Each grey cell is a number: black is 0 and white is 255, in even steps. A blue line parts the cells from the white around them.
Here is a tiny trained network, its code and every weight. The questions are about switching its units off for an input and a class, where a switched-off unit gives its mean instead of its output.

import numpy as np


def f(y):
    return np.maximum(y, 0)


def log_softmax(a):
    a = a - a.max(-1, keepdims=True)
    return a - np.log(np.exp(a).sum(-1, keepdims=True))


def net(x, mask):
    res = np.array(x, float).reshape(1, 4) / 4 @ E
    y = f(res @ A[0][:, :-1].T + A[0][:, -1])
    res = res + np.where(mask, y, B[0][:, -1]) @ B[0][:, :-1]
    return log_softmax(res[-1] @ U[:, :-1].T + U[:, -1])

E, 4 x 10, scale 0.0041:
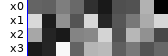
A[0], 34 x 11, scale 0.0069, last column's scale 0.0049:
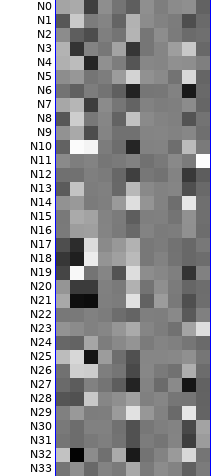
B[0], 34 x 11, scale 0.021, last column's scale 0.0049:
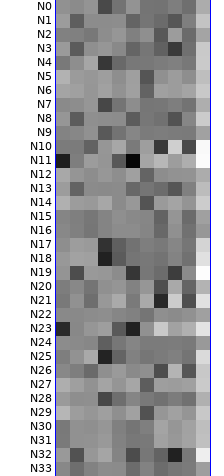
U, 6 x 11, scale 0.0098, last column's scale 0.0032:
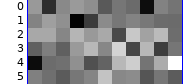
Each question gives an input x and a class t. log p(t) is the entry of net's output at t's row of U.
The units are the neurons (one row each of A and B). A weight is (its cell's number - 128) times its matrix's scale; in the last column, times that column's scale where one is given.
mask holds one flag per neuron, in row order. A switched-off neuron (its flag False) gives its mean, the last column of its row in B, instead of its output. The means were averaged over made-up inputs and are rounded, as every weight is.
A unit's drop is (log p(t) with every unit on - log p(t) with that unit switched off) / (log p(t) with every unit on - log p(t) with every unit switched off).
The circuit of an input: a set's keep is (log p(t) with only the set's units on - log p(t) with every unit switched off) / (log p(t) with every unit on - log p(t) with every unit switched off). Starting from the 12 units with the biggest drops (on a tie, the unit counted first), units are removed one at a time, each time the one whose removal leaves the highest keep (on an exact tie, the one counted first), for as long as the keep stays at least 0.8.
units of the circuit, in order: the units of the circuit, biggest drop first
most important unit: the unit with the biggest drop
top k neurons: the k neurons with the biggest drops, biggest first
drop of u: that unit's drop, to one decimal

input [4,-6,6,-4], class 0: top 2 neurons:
N19, N10
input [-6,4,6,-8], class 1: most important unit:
N25
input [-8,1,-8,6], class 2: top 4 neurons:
N29, N14, N5, N21
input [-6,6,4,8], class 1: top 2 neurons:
N18, N17
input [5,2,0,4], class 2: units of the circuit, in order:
N27, N6
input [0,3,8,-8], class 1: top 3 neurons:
N25, N4, N10
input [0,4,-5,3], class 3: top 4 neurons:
N10, N19, N26, N8
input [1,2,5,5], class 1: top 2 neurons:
N18, N10
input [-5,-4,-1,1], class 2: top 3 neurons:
N32, N29, N14
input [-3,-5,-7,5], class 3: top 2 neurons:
N10, N26
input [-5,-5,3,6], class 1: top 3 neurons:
N18, N17, N32
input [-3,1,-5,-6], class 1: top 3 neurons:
N25, N21, N4
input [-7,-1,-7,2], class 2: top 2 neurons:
N29, N14
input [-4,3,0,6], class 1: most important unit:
N18
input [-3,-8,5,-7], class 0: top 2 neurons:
N19, N8
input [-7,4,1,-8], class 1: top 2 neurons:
N25, N4
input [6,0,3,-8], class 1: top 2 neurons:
N25, N4
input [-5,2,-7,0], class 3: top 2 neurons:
N10, N26
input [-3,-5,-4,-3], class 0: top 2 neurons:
N19, N21
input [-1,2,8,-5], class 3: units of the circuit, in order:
N21
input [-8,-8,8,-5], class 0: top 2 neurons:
N19, N8
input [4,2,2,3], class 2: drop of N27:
0.2
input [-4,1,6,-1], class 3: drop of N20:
0.1
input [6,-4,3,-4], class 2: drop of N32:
0.2
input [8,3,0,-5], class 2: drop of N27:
0.1
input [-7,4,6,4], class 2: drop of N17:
0.0
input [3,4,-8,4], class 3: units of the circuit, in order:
N10
